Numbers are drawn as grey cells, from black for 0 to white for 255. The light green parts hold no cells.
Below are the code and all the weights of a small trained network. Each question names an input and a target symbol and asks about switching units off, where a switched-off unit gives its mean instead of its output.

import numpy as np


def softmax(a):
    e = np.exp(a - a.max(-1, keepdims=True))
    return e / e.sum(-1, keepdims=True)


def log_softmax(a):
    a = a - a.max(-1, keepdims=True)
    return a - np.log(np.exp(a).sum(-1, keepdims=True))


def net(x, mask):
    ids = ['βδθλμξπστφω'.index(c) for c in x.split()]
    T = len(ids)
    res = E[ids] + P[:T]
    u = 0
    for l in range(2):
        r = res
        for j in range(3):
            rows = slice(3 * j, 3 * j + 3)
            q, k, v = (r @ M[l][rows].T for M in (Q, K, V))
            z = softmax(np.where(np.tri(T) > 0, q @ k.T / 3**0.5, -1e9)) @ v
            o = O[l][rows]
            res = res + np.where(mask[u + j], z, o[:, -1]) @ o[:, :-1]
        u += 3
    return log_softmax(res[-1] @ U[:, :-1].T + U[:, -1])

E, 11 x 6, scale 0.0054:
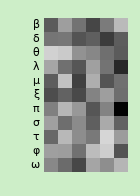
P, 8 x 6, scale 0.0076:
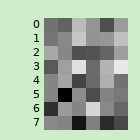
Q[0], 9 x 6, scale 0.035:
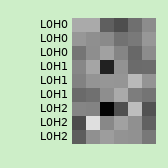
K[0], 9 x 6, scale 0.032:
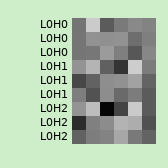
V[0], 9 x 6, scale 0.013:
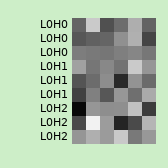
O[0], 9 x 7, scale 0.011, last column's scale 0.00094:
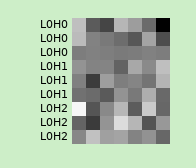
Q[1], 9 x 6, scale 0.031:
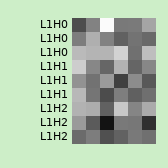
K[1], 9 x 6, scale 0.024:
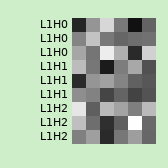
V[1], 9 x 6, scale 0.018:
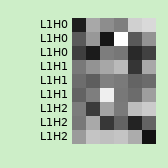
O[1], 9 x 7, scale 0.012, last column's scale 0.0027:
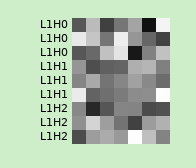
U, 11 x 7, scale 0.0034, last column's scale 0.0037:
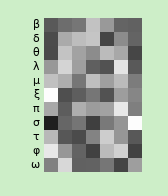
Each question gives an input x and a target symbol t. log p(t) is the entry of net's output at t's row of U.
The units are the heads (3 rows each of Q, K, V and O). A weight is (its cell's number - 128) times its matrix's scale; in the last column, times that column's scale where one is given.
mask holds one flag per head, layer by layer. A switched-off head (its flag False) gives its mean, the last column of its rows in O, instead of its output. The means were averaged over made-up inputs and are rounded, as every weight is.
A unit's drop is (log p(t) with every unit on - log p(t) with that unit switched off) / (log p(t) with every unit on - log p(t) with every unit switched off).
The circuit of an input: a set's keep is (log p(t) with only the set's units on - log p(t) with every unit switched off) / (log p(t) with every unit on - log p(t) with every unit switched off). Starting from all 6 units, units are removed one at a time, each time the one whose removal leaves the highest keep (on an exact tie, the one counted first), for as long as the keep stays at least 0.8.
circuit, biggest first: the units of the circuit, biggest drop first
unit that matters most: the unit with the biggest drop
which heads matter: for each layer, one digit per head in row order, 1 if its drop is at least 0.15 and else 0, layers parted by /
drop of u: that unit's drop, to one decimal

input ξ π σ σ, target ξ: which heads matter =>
001 / 011
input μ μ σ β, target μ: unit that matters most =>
L1H0
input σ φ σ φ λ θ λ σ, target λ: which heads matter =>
101 / 111
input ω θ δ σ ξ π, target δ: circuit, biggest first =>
L0H2, L1H0
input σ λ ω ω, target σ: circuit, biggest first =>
L1H0, L0H0
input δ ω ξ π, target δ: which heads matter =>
011 / 100
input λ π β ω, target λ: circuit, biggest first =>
L1H2, L0H2, L0H1
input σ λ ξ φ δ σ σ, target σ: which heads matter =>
110 / 111
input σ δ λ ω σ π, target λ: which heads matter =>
001 / 001
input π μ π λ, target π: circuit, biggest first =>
L1H0, L0H2, L1H2, L0H1
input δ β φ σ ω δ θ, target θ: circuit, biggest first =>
L0H2, L1H1, L1H2
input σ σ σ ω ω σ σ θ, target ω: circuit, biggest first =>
L1H1, L1H0, L0H1
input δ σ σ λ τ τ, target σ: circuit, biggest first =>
L0H2, L1H0
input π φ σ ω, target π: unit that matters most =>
L1H0
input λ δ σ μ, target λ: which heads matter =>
111 / 001
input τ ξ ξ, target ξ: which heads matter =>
001 / 011
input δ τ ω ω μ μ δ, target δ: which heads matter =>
101 / 010
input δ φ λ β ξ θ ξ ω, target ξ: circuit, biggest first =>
L0H2, L1H2
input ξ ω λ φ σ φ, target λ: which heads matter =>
001 / 001
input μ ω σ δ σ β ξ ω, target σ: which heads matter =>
010 / 110
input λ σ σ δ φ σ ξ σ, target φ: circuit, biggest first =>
L1H0, L0H2
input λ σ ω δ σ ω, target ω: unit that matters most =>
L0H2
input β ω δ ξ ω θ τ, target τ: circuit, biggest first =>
L0H2, L1H2
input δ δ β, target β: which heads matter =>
001 / 101
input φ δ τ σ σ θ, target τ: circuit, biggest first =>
L1H2, L0H2, L1H1, L0H0
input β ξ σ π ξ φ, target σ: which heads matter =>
011 / 100
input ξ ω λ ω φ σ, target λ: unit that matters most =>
L0H2
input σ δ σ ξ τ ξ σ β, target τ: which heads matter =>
001 / 101
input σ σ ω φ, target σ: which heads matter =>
100 / 100
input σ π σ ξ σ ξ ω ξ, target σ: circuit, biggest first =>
L1H0, L0H1
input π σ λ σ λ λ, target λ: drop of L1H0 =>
0.1
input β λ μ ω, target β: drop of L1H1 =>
0.0
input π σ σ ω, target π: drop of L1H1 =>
0.2
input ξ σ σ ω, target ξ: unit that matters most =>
L1H2
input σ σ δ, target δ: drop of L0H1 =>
0.1
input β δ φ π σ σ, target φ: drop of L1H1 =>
0.4
